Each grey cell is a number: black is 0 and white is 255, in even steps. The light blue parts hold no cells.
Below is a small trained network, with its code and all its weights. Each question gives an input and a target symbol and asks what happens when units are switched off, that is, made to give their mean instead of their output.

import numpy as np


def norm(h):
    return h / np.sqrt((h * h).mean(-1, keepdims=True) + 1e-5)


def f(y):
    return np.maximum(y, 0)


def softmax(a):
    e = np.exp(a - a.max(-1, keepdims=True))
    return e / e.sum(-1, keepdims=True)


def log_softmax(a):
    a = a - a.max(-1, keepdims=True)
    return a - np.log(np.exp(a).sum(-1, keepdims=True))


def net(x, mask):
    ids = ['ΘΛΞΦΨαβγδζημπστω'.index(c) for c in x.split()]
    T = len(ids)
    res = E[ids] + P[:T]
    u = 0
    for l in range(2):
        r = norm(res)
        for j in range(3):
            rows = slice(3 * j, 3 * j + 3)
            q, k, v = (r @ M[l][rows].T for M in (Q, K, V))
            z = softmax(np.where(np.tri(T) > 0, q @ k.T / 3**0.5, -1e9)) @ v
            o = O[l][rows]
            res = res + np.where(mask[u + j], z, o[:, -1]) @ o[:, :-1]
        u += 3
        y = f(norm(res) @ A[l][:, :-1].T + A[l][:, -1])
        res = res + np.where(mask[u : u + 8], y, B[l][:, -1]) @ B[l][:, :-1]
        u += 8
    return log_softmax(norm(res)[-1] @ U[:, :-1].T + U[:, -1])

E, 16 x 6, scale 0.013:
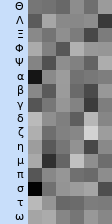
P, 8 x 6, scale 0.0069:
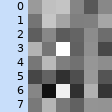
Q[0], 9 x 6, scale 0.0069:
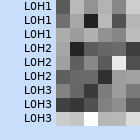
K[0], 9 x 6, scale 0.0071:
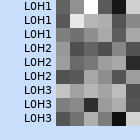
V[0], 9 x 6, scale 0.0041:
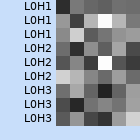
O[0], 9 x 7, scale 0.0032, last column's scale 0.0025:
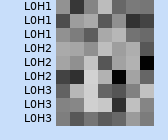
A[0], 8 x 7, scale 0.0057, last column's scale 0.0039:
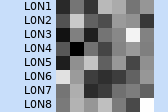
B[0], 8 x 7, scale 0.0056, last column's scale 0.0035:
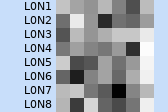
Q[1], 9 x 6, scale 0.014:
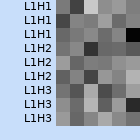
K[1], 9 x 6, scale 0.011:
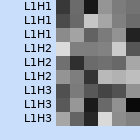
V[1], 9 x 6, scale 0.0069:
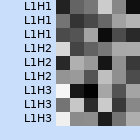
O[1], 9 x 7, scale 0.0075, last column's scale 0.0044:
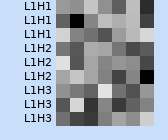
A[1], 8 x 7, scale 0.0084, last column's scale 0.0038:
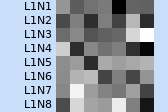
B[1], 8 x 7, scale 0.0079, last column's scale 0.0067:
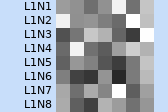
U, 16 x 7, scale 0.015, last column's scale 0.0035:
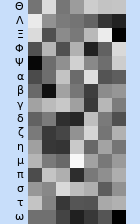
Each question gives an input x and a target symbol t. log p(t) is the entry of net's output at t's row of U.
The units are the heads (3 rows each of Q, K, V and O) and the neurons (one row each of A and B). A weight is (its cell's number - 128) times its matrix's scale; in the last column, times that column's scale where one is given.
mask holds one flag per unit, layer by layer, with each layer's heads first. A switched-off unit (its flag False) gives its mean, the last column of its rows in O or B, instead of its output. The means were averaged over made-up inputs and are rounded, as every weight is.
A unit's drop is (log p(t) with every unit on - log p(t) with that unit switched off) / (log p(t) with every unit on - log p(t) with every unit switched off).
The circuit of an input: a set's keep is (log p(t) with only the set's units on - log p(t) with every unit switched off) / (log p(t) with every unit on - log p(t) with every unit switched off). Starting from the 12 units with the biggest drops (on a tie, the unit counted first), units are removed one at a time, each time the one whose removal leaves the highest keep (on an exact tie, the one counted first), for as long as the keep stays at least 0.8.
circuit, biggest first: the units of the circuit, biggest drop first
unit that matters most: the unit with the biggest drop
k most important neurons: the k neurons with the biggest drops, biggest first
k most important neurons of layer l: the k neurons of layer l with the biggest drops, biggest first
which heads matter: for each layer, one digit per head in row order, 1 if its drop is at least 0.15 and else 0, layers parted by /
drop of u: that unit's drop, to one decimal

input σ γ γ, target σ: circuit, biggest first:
[L1N7; L1H1; L1N1]
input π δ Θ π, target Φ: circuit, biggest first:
[L1H3]
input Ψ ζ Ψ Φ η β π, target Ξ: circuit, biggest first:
[L1H1; L0N4]
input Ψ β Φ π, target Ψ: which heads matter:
000 / 100
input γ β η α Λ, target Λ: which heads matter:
000 / 100
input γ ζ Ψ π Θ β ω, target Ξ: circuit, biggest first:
[L1H1; L0N4]
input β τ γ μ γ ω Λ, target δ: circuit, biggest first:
[L1N4; L1N3]
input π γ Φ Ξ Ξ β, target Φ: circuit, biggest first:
[L0N8; L1H2]
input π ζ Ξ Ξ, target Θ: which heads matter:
000 / 001
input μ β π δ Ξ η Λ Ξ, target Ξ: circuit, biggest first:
[L1N2; L1N1]
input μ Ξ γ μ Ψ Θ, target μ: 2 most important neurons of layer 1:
[L1N8; L1N7]
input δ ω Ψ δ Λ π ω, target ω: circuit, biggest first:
[L1N6; L1H3]
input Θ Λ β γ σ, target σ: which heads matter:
000 / 101
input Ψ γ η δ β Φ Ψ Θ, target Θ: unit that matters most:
L0N3
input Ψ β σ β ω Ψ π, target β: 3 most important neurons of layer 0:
[L0N3; L0N4; L0N5]
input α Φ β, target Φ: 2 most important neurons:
[L0N8; L0N7]
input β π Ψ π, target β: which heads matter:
000 / 001
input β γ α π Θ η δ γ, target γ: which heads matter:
000 / 000
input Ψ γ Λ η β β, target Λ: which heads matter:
000 / 100
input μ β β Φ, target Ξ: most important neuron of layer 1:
[L1N3]
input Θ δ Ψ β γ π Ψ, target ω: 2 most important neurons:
[L0N3; L0N7]
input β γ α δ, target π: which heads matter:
000 / 001
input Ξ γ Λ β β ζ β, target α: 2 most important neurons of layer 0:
[L0N8; L0N5]
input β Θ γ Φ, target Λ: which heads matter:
000 / 001
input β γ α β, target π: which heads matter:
000 / 101
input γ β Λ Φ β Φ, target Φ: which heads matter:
000 / 010
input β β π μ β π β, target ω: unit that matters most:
L1N6
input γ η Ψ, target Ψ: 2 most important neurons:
[L0N3; L0N7]
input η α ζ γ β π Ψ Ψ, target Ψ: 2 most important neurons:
[L1N3; L0N3]
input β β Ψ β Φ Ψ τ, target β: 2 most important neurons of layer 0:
[L0N3; L0N5]
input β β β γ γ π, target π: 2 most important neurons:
[L0N3; L1N5]
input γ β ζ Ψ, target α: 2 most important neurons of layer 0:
[L0N6; L0N5]
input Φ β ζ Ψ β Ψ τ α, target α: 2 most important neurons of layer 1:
[L1N3; L1N2]
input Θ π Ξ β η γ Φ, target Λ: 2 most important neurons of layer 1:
[L1N6; L1N7]
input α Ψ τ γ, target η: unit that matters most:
L1H3
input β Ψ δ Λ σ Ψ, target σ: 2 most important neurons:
[L0N4; L1N7]
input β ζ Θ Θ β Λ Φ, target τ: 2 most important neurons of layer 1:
[L1N3; L1N6]
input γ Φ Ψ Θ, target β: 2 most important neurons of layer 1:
[L1N6; L1N4]
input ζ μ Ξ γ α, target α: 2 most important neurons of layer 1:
[L1N2; L1N3]
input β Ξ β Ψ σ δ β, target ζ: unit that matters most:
L1H3
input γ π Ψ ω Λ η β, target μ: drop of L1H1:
0.1
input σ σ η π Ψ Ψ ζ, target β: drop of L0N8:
0.2
